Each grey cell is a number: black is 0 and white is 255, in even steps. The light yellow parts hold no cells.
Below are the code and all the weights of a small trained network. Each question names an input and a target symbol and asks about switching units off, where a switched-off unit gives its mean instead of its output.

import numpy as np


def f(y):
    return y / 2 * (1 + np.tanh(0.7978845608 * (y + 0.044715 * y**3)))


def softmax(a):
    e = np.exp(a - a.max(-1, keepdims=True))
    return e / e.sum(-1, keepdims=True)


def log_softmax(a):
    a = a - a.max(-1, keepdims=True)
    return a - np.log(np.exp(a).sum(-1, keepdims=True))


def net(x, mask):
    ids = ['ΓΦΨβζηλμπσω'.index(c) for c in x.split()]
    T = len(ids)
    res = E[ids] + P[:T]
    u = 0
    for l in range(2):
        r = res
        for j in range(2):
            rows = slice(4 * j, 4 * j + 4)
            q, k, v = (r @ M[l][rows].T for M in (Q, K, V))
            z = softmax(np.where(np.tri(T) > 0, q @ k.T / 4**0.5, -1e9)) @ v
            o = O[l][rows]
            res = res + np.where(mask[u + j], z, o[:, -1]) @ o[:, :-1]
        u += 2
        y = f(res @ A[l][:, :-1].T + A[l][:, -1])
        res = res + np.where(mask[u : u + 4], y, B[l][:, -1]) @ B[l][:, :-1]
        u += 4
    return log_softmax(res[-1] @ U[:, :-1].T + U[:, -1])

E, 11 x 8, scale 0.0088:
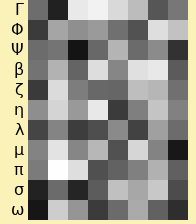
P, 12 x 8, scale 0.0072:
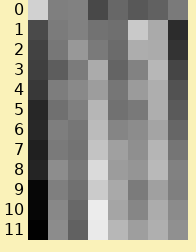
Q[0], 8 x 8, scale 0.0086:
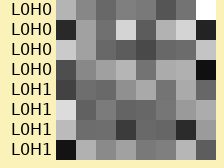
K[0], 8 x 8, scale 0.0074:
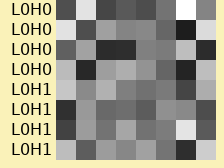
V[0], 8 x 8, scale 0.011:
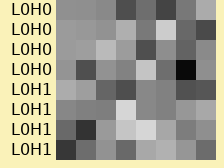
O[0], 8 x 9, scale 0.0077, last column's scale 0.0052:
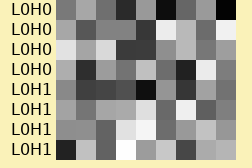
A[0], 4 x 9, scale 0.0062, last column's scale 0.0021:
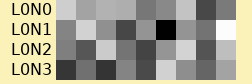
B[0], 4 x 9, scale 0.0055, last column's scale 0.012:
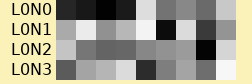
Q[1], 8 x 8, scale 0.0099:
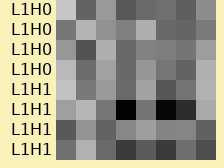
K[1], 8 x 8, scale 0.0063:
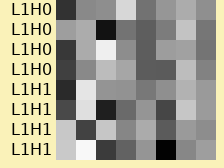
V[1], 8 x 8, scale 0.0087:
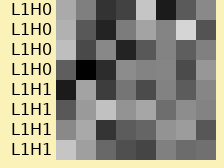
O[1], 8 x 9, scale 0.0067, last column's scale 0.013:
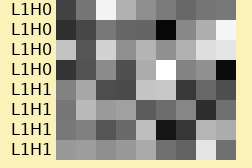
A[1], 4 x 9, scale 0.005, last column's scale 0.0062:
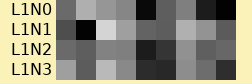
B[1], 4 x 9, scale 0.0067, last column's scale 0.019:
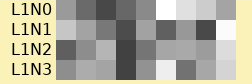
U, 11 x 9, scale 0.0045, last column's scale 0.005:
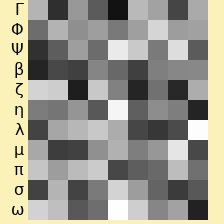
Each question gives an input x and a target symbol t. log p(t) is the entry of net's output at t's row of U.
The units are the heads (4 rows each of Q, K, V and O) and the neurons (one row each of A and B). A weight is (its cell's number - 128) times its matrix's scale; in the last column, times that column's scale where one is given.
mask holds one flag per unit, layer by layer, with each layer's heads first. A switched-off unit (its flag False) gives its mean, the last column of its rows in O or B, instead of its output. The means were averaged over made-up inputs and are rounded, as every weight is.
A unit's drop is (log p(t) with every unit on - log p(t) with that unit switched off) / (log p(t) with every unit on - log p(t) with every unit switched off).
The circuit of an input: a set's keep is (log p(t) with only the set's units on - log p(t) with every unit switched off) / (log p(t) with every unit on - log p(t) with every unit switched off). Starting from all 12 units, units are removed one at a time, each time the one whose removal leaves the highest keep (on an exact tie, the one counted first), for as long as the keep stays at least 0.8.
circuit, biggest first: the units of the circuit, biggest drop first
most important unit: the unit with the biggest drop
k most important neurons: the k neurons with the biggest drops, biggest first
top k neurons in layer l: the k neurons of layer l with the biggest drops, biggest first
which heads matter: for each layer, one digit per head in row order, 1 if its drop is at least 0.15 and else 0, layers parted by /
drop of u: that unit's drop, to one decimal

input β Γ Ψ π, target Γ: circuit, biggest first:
(L1H1 L0H0)
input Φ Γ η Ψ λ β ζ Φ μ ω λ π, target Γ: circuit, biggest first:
(L1H1)
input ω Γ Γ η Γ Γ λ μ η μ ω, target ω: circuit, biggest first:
(L0H1 L1H0)
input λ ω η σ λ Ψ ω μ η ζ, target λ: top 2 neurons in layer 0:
(L0N1 L0N3)
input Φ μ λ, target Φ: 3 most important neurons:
(L1N0 L0N1 L1N2)
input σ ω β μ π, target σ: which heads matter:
10 / 11
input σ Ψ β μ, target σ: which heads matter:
10 / 11
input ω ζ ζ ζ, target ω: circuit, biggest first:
(L1H1 L0H1 L1H0)
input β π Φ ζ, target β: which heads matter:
10 / 11
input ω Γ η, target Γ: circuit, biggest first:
(L0H0 L1H1)
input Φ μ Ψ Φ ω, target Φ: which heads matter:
10 / 10
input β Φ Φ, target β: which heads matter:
10 / 11
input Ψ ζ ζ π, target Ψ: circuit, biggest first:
(L0H1 L1H0 L0H0)
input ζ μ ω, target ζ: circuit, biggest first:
(L1H0 L0H0)
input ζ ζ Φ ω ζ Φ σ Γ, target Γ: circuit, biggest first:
(L1H1)
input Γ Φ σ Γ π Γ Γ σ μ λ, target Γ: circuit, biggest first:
(L1H1 L0H0)
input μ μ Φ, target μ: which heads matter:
01 / 11
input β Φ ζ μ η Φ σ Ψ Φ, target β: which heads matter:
10 / 10
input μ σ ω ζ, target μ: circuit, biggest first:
(L1H1 L0H1 L1H0 L0H0)
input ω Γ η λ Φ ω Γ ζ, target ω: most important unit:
L0H1
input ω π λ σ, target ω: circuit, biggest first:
(L0H1 L1H1 L1H0)
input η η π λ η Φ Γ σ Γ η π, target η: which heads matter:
01 / 10
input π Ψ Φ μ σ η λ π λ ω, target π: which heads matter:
11 / 11
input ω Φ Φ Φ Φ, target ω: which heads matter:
01 / 11
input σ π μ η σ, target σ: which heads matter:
10 / 11
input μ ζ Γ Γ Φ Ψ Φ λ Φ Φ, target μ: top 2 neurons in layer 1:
(L1N2 L1N3)
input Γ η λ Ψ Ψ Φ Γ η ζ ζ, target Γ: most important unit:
L1H1
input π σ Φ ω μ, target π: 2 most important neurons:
(L0N3 L0N1)
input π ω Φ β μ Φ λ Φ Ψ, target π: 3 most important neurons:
(L0N3 L0N1 L0N0)
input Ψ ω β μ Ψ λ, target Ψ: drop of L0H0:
0.4
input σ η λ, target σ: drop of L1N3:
0.0
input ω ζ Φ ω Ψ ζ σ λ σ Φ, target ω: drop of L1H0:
1.1
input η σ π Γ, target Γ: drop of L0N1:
0.1
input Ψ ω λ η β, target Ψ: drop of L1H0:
0.7
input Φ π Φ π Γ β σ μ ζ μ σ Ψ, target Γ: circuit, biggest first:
(L1H1)
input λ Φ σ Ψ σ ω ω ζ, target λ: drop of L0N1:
0.6
